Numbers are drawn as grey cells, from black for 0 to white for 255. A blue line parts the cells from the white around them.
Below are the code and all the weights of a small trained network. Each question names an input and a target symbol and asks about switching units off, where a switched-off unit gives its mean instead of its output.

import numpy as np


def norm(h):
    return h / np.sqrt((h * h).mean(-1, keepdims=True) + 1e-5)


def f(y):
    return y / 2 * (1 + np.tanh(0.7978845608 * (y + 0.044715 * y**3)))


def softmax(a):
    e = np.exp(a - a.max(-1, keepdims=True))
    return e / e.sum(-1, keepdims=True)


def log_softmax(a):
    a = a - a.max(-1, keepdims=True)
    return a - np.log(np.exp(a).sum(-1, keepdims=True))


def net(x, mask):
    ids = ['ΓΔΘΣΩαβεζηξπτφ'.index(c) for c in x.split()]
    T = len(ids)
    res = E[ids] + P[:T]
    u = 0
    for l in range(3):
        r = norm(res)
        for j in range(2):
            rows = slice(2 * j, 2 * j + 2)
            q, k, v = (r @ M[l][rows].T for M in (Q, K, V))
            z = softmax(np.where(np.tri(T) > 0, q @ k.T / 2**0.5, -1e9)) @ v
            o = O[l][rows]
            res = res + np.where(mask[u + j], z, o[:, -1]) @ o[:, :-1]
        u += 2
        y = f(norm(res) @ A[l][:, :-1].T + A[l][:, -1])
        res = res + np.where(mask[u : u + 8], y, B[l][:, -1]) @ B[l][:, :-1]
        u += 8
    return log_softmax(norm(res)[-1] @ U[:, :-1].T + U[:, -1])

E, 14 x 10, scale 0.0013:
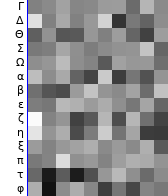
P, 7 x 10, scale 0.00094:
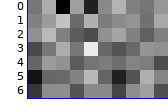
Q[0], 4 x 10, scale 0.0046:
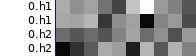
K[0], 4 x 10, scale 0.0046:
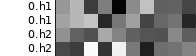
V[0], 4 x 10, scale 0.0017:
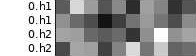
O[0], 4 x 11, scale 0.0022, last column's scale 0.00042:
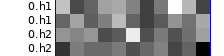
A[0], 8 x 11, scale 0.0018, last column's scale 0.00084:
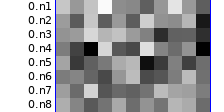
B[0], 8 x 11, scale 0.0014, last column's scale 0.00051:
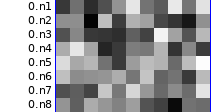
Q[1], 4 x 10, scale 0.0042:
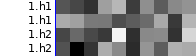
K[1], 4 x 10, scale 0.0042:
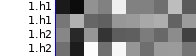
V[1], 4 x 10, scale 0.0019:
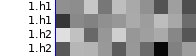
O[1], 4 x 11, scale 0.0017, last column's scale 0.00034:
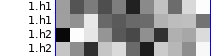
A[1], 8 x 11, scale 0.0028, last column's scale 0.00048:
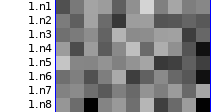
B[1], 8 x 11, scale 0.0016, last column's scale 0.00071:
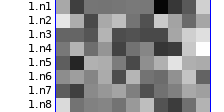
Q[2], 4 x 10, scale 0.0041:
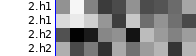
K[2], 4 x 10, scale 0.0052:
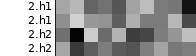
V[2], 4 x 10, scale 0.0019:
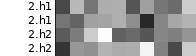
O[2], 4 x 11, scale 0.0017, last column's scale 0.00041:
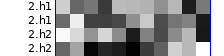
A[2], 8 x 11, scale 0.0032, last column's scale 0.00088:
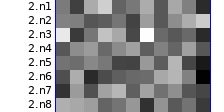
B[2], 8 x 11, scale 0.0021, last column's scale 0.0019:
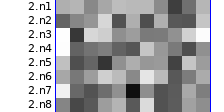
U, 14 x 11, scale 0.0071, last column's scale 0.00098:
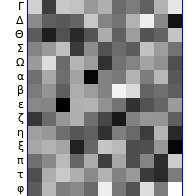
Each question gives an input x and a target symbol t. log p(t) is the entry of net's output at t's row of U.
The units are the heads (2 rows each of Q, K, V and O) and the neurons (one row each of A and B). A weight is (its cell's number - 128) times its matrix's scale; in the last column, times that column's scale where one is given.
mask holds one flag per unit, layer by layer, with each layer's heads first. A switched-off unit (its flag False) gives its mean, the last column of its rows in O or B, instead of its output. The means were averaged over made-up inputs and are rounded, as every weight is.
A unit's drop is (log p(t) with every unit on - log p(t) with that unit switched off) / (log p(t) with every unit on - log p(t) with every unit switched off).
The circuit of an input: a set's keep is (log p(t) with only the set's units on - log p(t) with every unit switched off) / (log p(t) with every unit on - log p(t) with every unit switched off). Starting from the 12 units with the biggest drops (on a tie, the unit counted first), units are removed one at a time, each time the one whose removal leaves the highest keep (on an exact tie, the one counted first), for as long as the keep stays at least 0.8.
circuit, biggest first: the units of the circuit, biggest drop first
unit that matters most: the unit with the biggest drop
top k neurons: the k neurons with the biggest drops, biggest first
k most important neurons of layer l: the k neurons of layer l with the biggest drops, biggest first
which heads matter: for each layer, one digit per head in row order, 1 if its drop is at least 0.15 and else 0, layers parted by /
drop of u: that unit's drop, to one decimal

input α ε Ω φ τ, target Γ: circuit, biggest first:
[2.n3 0.n3 2.h2]
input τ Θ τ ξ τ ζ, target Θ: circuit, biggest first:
[2.h2 2.n3]
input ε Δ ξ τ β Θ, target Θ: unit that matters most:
1.h2
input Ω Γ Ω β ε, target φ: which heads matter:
10 / 00 / 00
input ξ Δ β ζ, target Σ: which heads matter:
00 / 01 / 00
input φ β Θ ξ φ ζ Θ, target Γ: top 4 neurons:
[0.n6 0.n1 0.n3 1.n2]
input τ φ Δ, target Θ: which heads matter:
00 / 00 / 01
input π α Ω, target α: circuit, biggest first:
[0.h2 0.h1 2.n3 2.h1]
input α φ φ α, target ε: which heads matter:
00 / 11 / 00
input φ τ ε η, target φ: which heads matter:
01 / 00 / 00
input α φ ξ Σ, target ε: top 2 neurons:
[0.n1 2.n3]
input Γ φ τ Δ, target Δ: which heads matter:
00 / 01 / 10
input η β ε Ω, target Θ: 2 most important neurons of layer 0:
[0.n3 0.n1]
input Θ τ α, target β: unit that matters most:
2.n6
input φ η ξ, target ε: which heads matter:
00 / 00 / 00
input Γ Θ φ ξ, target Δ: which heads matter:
01 / 10 / 10
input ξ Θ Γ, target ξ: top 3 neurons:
[2.n5 1.n1 2.n3]
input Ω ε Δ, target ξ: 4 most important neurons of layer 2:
[2.n3 2.n8 2.n2 2.n6]
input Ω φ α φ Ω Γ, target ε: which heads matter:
10 / 00 / 10
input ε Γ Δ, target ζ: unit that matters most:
0.h1
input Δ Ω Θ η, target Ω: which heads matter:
00 / 01 / 01
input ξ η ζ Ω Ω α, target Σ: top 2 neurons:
[2.n3 2.n2]
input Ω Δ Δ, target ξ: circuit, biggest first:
[2.n3 2.n2 1.h2]
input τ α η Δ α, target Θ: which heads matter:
00 / 00 / 01
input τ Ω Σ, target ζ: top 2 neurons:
[1.n3 2.n3]
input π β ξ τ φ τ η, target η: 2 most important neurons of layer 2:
[2.n8 2.n3]
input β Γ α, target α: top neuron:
[1.n5]
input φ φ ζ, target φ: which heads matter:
11 / 00 / 00
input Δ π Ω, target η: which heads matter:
01 / 01 / 01
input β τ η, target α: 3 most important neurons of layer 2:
[2.n1 2.n3 2.n6]
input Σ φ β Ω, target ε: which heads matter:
10 / 00 / 00
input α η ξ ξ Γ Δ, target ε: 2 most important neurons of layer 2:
[2.n8 2.n3]
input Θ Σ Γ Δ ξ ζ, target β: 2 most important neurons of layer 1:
[1.n1 1.n8]
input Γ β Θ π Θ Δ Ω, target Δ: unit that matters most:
2.h1
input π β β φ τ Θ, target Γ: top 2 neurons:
[2.n3 1.n8]
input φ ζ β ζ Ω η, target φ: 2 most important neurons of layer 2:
[2.n3 2.n7]
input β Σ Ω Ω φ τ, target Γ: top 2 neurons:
[0.n3 2.n3]
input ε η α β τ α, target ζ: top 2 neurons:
[2.n3 0.n4]
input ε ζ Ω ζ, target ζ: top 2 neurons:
[2.n3 1.n4]
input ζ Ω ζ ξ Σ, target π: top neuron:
[2.n3]
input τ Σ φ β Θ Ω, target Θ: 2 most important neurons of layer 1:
[1.n1 1.n2]
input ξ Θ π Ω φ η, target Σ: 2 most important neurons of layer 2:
[2.n3 2.n8]
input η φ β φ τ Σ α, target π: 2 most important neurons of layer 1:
[1.n2 1.n5]
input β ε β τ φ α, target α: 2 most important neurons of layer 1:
[1.n2 1.n5]
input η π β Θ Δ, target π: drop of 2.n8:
0.3
